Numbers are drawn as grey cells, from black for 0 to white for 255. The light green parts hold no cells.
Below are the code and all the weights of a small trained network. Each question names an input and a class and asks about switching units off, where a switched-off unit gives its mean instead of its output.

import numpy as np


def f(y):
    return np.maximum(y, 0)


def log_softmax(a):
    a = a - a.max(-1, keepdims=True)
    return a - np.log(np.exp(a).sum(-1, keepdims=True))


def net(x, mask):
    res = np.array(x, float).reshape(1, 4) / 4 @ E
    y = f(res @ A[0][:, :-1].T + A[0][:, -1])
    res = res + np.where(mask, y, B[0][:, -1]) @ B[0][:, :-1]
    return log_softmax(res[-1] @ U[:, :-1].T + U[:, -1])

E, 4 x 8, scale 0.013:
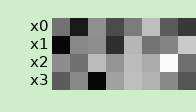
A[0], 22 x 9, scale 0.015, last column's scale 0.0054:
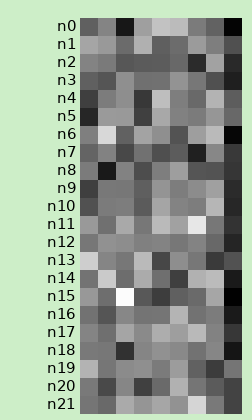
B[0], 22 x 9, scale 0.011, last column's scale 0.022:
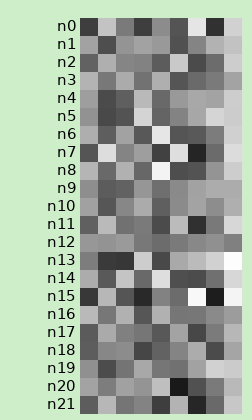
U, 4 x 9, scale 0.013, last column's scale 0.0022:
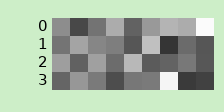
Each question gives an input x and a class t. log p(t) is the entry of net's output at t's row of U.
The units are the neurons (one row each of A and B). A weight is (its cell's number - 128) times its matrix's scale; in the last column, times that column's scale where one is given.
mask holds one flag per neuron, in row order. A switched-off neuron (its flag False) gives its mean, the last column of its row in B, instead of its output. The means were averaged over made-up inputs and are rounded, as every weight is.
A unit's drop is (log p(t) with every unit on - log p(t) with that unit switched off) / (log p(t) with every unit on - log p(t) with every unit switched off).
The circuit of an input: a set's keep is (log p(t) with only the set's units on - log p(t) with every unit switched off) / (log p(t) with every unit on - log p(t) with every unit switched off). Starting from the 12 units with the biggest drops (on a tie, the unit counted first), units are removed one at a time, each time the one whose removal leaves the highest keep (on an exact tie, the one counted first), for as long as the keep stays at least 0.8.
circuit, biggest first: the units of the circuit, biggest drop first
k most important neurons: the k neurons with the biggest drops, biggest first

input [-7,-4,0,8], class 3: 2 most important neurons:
[n0, n18]
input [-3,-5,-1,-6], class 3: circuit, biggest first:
[n15]
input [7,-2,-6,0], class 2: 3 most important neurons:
[n8, n20, n11]
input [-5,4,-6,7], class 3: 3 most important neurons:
[n0, n18, n11]
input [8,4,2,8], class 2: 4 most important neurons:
[n8, n15, n20, n3]
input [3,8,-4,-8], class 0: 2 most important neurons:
[n5, n4]
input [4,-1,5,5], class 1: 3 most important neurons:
[n15, n11, n21]
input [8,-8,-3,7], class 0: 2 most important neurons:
[n13, n19]
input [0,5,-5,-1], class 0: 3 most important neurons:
[n5, n4, n11]
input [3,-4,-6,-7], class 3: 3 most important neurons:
[n15, n11, n21]
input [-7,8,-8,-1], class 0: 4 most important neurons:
[n5, n4, n10, n9]
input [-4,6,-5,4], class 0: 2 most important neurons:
[n5, n4]
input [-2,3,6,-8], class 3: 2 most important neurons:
[n15, n7]
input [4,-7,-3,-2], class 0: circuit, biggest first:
[n13]
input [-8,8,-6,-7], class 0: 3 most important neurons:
[n5, n4, n10]
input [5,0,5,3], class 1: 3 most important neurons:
[n11, n21, n14]
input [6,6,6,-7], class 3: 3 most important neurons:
[n15, n13, n7]
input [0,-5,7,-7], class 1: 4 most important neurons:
[n11, n21, n0, n17]
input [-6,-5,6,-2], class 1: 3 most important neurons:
[n11, n21, n8]
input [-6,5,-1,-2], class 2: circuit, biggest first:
[n14]
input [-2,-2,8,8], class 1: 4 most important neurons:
[n11, n21, n15, n17]
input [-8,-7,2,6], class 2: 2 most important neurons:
[n6, n14]
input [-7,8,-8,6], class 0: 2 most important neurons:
[n5, n4]
